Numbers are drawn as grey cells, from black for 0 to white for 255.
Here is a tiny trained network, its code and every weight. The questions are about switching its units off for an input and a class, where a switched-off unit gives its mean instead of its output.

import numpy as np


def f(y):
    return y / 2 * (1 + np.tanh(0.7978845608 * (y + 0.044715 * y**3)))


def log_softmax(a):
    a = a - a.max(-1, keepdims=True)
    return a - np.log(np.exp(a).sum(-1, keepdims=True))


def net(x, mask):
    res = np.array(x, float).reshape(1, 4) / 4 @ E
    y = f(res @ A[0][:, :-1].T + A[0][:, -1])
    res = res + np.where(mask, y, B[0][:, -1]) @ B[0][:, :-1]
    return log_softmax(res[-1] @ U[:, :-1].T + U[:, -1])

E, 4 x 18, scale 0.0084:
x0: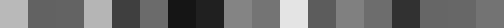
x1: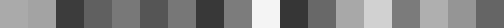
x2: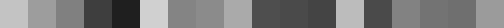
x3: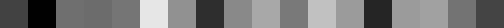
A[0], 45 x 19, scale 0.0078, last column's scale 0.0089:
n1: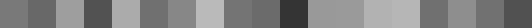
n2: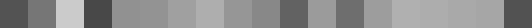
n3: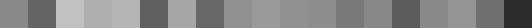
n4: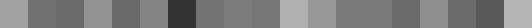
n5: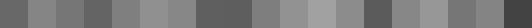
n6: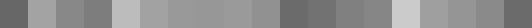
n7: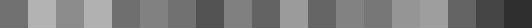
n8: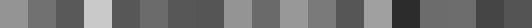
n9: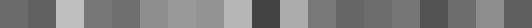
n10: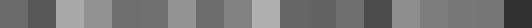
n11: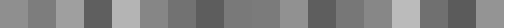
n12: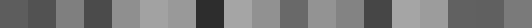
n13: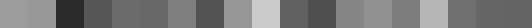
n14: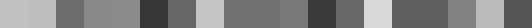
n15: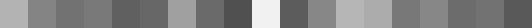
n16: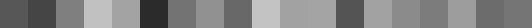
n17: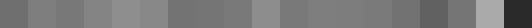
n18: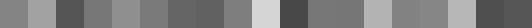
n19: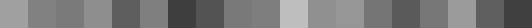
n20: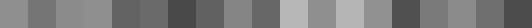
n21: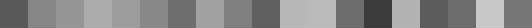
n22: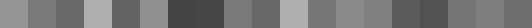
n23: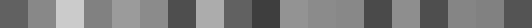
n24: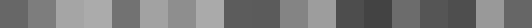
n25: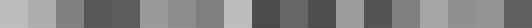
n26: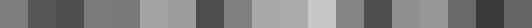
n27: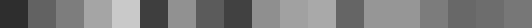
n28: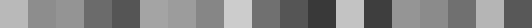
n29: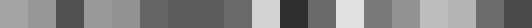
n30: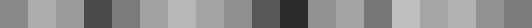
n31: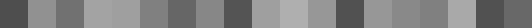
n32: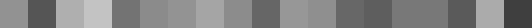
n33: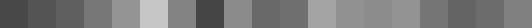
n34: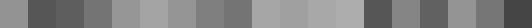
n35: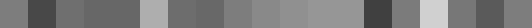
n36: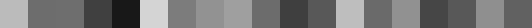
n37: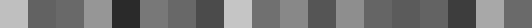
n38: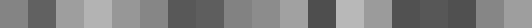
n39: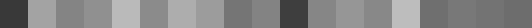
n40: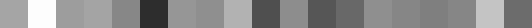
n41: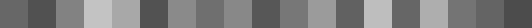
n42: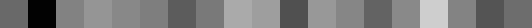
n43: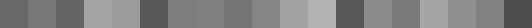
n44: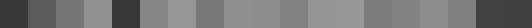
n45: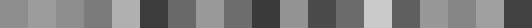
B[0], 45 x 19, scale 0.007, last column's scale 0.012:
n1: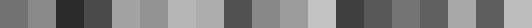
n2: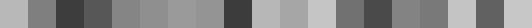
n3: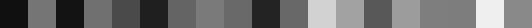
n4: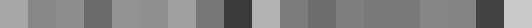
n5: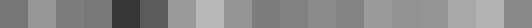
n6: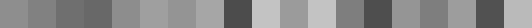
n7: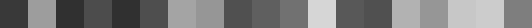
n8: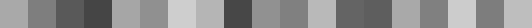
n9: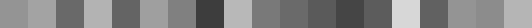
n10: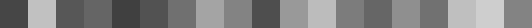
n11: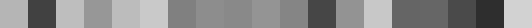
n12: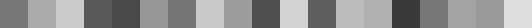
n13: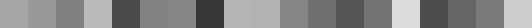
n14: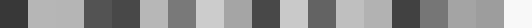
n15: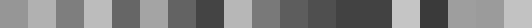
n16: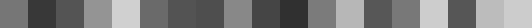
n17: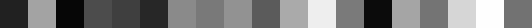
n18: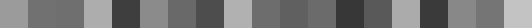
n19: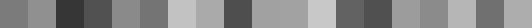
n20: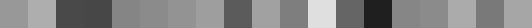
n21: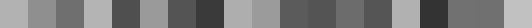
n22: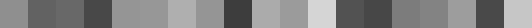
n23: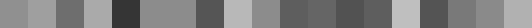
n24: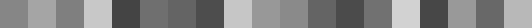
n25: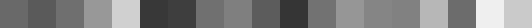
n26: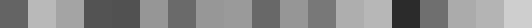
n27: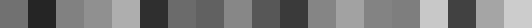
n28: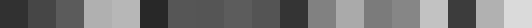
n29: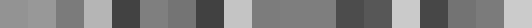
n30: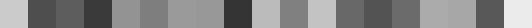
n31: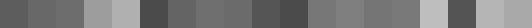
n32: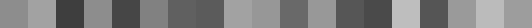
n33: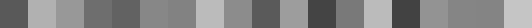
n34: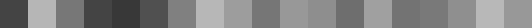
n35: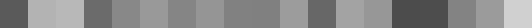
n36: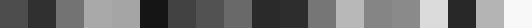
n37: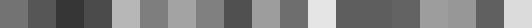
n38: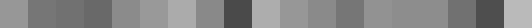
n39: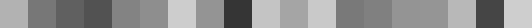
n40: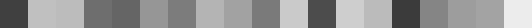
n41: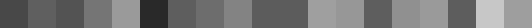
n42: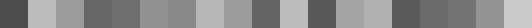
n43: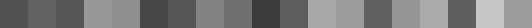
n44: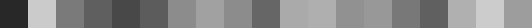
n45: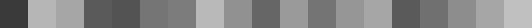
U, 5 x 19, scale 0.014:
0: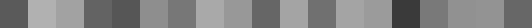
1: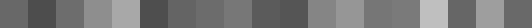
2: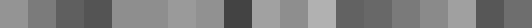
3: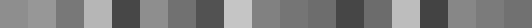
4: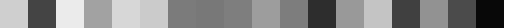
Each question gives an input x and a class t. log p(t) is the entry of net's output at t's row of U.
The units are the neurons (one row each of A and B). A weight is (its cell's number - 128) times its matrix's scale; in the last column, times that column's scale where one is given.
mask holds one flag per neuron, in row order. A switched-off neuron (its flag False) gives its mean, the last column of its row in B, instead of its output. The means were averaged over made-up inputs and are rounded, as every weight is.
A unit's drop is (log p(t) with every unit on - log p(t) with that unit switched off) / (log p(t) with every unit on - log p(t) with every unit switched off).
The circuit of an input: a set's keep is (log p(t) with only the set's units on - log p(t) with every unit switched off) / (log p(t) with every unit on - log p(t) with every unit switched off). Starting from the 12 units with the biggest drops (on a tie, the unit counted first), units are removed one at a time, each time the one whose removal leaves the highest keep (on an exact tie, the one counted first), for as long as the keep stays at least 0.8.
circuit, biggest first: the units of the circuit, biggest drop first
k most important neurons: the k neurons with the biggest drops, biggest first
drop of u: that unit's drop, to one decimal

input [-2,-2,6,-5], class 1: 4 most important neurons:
[n28; n36; n25; n12]
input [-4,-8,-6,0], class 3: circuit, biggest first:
[n21]
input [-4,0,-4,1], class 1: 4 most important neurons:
[n27; n16; n22; n8]
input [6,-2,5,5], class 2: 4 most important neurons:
[n37; n22; n14; n40]
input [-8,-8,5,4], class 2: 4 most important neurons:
[n30; n2; n39; n1]
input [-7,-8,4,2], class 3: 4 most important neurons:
[n24; n21; n23; n9]
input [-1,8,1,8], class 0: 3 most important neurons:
[n12; n26; n42]
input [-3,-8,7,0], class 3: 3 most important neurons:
[n24; n9; n23]
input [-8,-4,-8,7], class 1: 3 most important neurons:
[n27; n16; n31]
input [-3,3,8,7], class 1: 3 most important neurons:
[n36; n28; n14]
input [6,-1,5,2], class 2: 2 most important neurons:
[n22; n37]
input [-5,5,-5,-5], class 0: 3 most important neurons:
[n14; n36; n40]
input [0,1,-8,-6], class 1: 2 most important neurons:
[n16; n27]
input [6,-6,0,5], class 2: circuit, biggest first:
[n22]
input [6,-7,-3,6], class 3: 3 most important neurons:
[n21; n24; n9]
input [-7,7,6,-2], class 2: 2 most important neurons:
[n30; n1]
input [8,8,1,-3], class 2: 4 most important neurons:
[n37; n8; n22; n19]
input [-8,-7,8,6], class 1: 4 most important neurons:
[n36; n28; n25; n22]
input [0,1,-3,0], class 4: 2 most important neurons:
[n36; n28]
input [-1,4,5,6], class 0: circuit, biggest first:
[n12]
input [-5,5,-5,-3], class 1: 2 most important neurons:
[n16; n27]
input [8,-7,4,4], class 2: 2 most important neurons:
[n37; n22]
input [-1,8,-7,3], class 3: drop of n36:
0.3
